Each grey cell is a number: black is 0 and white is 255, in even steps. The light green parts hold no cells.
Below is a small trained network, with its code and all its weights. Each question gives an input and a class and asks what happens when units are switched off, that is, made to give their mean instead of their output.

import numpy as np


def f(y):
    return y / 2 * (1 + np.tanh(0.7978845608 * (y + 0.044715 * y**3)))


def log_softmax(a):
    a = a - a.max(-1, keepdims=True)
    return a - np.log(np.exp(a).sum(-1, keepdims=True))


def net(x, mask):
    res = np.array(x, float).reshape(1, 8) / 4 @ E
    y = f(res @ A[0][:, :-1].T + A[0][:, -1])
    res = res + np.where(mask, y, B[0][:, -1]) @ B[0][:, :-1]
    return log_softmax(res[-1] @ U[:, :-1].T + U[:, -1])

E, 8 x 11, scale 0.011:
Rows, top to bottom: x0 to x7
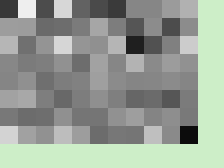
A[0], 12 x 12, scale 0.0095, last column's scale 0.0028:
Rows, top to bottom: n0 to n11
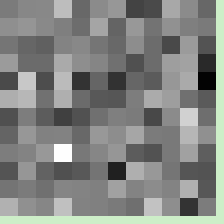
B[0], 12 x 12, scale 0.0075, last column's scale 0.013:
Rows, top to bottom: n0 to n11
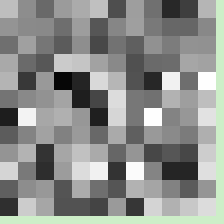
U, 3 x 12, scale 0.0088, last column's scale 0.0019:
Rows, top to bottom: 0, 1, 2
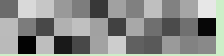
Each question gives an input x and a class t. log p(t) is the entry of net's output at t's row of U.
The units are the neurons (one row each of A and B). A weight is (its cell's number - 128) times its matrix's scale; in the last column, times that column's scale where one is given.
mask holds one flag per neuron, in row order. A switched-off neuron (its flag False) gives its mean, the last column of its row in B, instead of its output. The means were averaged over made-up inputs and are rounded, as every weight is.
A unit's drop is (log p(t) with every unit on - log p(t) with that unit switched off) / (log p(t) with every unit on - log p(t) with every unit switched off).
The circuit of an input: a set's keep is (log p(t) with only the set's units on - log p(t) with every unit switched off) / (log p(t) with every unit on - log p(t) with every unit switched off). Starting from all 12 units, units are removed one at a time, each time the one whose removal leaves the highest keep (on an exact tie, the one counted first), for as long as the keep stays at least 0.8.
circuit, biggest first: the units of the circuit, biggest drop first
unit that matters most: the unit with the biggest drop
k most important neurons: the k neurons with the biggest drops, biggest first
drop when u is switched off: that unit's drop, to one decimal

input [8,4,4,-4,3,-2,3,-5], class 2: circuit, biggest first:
(n4)
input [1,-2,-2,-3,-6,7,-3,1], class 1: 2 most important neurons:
(n4, n6)
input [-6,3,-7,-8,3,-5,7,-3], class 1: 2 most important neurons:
(n4, n9)
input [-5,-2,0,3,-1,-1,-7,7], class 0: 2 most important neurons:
(n4, n11)
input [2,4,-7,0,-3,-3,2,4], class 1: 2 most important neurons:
(n9, n6)
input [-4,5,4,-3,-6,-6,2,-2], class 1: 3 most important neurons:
(n4, n11, n5)
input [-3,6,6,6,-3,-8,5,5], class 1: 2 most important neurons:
(n6, n8)
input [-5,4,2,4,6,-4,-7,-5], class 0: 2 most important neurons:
(n4, n6)
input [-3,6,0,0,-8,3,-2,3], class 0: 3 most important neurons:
(n4, n9, n11)
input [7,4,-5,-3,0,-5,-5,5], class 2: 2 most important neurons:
(n4, n6)
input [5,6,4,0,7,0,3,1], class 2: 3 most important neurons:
(n4, n9, n5)
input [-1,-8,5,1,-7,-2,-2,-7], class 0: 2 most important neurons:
(n6, n9)
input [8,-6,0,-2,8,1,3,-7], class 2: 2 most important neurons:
(n4, n11)
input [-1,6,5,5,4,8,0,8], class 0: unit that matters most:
n11
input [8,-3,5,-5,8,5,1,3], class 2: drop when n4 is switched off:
1.0
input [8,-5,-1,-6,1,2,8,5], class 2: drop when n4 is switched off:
0.8
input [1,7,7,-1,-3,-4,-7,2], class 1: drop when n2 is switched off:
0.0
